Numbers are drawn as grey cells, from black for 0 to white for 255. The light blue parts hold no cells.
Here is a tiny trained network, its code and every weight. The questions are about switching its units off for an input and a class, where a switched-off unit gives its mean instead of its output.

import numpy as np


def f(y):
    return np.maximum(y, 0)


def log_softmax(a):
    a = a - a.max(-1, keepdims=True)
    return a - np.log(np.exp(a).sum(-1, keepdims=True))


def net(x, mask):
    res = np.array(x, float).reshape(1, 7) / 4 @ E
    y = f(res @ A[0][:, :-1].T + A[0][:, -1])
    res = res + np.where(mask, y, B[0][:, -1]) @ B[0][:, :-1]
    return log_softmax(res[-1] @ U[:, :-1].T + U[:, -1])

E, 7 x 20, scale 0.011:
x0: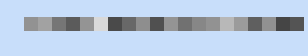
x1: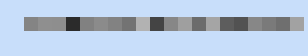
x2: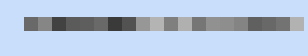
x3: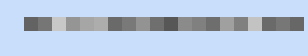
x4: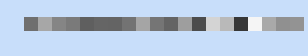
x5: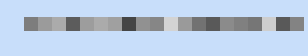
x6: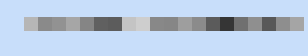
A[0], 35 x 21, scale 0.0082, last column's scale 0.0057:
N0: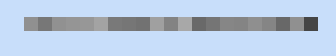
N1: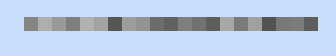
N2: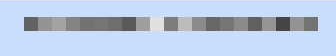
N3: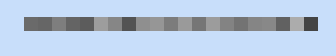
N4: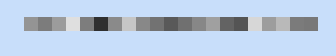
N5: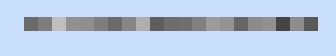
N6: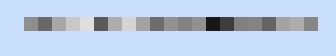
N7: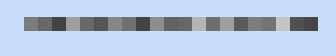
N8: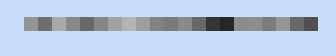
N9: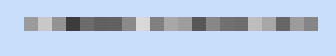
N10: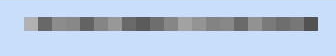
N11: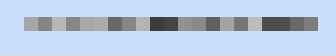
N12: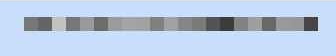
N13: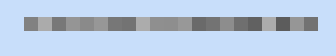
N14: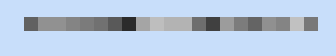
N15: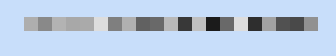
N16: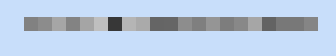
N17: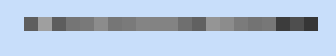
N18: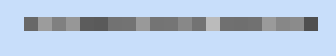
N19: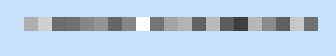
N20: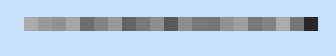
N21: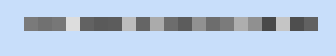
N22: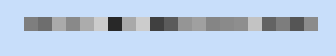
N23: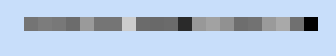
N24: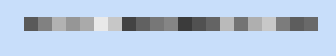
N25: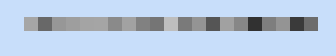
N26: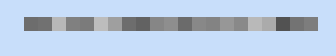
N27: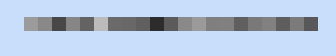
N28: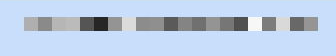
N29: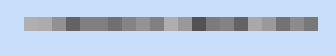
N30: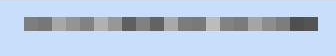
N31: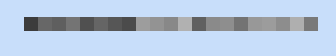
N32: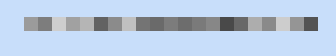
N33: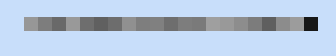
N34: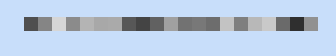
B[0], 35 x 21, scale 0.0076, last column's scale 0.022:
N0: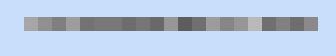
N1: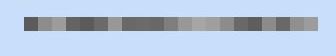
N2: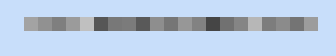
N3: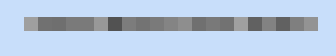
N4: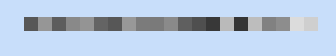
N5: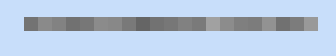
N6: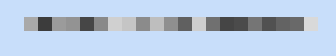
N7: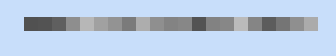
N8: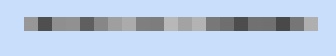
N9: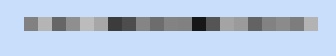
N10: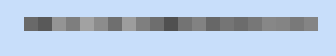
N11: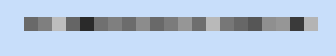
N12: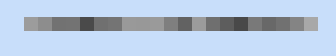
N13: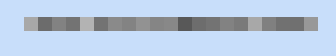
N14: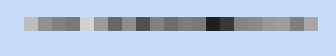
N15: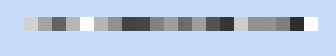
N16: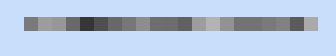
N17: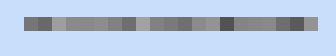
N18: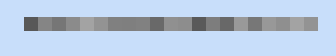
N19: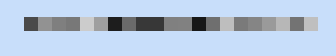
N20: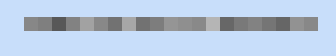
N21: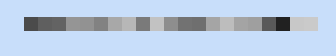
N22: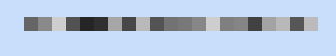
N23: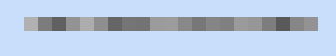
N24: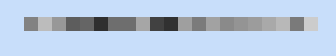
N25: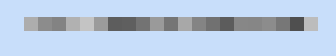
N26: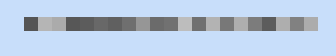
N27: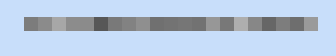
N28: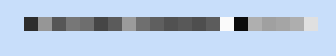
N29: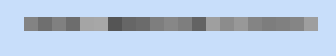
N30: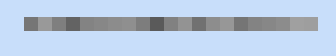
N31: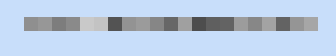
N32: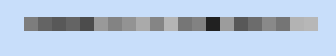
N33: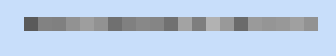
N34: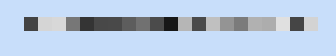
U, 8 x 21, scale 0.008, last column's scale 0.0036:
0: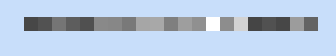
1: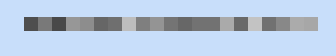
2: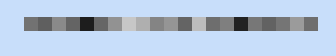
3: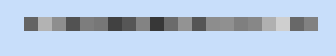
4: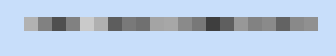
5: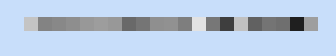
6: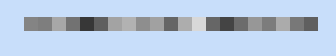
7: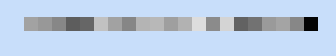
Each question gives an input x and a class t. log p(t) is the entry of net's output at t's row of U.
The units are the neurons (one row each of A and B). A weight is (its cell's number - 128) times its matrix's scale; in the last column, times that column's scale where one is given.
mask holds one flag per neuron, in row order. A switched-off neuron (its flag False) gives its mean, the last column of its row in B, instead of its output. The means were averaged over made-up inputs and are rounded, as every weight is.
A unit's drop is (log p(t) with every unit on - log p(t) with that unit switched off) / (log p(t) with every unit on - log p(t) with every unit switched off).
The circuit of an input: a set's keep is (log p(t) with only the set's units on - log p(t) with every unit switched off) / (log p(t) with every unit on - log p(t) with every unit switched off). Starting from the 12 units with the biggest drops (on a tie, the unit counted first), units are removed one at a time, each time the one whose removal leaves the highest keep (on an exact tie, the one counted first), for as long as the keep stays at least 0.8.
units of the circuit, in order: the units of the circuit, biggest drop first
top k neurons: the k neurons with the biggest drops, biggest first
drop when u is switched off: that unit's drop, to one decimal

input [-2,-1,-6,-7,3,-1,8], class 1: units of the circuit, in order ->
(N4)
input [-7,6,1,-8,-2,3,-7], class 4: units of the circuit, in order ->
(N34 N28)
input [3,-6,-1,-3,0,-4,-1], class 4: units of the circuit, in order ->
(N28 N34)
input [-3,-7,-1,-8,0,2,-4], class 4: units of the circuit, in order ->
(N28 N34)
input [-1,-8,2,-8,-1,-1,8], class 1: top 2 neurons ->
(N21 N22)
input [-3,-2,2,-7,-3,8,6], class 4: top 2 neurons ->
(N22 N14)
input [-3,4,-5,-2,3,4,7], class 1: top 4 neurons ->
(N19 N9 N28 N4)
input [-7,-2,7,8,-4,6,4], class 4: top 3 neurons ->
(N14 N34 N22)
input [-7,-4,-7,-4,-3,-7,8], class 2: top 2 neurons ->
(N6 N8)
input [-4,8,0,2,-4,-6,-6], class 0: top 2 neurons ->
(N15 N28)
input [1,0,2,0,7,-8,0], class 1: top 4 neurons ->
(N34 N4 N24 N28)
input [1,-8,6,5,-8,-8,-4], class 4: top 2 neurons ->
(N21 N15)
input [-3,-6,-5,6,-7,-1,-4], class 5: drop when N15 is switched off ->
0.1
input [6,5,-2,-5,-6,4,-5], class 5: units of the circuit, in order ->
(N15)
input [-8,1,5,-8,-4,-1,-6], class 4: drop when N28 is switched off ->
0.2
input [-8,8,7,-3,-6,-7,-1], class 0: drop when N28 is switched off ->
0.3
